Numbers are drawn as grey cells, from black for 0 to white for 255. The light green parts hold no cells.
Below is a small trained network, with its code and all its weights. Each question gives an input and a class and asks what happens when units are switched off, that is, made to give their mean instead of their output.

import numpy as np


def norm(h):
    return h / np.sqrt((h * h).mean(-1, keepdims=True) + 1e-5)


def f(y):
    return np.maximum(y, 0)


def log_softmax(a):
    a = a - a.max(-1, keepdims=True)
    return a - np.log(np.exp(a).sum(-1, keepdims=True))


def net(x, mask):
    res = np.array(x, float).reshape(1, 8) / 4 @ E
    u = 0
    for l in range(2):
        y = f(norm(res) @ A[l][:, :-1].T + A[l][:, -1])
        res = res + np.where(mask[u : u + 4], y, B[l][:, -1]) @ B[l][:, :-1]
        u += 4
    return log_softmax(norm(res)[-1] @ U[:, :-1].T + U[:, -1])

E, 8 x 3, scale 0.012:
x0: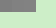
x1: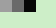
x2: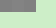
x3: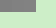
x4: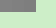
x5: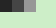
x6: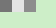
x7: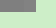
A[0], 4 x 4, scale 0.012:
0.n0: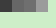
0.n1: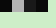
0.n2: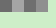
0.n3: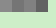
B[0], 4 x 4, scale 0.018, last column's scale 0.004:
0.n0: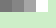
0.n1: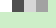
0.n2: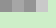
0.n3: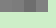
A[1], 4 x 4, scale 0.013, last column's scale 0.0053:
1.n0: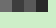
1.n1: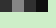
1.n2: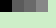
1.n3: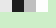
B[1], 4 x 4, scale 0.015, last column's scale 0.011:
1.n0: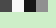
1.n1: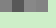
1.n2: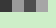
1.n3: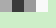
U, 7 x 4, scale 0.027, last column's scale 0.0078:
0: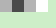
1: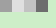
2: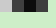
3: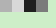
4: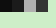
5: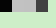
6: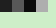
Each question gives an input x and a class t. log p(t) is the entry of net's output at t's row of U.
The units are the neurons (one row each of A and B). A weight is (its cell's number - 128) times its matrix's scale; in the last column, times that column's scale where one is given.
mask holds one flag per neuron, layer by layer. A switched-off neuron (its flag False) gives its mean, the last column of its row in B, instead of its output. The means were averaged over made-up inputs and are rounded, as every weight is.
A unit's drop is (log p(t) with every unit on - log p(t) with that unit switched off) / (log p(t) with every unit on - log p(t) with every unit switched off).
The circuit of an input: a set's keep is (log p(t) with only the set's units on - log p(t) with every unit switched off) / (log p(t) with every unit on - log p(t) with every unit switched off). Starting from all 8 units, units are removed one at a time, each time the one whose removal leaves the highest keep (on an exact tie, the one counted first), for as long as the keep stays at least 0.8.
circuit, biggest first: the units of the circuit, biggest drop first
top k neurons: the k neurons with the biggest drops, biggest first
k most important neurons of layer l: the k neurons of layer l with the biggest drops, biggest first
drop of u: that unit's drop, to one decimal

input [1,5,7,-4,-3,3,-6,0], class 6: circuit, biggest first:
(1.n0)
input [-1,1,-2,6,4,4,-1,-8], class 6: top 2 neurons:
(1.n2 0.n1)
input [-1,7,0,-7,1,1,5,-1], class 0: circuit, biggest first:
(0.n1 1.n2)
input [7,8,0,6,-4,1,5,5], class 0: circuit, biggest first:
(0.n1 1.n2)
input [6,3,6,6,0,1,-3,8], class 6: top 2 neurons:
(0.n1 1.n0)
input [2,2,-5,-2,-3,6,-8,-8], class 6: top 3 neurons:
(1.n0 1.n2 0.n1)
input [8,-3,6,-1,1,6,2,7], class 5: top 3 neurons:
(1.n3 0.n1 1.n2)
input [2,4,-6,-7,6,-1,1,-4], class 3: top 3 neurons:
(1.n3 0.n1 0.n2)
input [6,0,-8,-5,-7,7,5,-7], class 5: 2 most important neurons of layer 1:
(1.n3 1.n2)
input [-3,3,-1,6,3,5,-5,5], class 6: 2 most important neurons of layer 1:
(1.n0 1.n2)
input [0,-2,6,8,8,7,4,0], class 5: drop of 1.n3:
0.4
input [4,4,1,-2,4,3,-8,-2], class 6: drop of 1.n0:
0.5
